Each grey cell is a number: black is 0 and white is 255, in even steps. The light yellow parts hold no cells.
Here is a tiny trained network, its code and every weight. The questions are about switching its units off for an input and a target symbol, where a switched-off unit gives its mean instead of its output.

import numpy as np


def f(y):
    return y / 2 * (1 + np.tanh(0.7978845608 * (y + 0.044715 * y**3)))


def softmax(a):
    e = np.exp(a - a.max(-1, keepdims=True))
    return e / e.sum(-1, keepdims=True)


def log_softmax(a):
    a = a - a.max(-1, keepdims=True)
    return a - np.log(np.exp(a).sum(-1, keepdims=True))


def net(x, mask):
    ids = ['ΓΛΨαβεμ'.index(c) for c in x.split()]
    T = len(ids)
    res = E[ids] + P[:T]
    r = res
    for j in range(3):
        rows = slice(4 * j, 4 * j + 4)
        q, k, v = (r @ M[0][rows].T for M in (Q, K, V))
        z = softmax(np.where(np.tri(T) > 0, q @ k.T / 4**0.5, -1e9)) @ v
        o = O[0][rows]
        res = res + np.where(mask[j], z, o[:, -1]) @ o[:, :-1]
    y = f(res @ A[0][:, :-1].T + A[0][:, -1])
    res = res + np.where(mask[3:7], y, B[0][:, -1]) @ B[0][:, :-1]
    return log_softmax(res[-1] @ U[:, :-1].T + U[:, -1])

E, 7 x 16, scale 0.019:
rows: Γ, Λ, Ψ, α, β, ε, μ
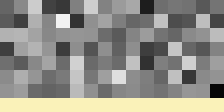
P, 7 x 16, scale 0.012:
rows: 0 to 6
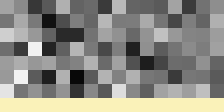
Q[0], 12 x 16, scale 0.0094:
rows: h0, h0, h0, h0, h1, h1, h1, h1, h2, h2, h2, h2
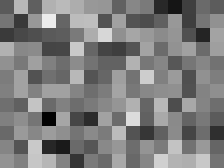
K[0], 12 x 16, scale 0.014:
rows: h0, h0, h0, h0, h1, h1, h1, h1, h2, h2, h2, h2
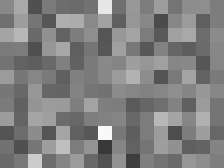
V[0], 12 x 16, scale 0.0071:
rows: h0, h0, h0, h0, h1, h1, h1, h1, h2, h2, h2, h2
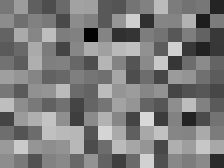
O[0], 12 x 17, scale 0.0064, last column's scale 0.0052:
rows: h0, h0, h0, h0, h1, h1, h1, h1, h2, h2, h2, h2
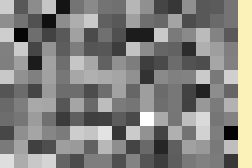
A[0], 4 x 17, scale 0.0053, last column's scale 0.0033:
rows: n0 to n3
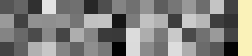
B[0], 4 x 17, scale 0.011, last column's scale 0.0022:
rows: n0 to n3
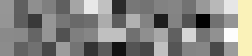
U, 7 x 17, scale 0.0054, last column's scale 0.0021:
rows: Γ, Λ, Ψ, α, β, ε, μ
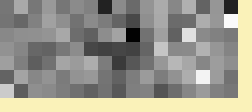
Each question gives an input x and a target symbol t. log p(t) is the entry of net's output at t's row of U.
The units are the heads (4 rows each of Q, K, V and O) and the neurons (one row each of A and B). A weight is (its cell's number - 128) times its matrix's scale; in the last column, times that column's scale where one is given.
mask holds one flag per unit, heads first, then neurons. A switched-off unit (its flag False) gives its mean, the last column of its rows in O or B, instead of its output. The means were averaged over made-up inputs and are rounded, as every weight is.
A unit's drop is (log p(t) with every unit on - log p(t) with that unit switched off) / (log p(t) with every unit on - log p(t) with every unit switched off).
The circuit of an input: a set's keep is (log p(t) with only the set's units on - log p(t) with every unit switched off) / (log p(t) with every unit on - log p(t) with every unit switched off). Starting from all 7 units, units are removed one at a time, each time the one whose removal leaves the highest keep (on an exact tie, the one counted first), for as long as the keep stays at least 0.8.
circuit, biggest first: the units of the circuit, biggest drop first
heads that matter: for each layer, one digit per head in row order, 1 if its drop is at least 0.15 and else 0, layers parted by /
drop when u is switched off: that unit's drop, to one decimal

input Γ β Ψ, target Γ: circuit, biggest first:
[h0, h2]
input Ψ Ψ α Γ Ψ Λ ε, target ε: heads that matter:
011
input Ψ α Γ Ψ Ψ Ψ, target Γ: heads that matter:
101
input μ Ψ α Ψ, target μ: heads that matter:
100
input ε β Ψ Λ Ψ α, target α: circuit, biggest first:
[h2, n3]
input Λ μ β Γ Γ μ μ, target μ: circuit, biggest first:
[h2, n1, h0]
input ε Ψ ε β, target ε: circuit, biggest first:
[h0, h2]
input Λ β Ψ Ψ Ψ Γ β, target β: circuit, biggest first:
[n0, h1]
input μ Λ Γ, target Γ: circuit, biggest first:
[h1]
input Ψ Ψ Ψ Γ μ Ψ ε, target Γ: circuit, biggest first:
[h2, h0]
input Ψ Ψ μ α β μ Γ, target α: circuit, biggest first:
[h0, h2]
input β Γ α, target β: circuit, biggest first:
[h2, h0]
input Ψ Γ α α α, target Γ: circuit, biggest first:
[h2, h0]
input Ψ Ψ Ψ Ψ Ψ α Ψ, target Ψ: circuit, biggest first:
[h0]
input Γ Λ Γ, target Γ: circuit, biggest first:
[h1, h0]
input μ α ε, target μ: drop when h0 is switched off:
0.5
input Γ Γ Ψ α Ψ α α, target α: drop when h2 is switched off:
0.3
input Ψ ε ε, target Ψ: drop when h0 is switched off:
0.5
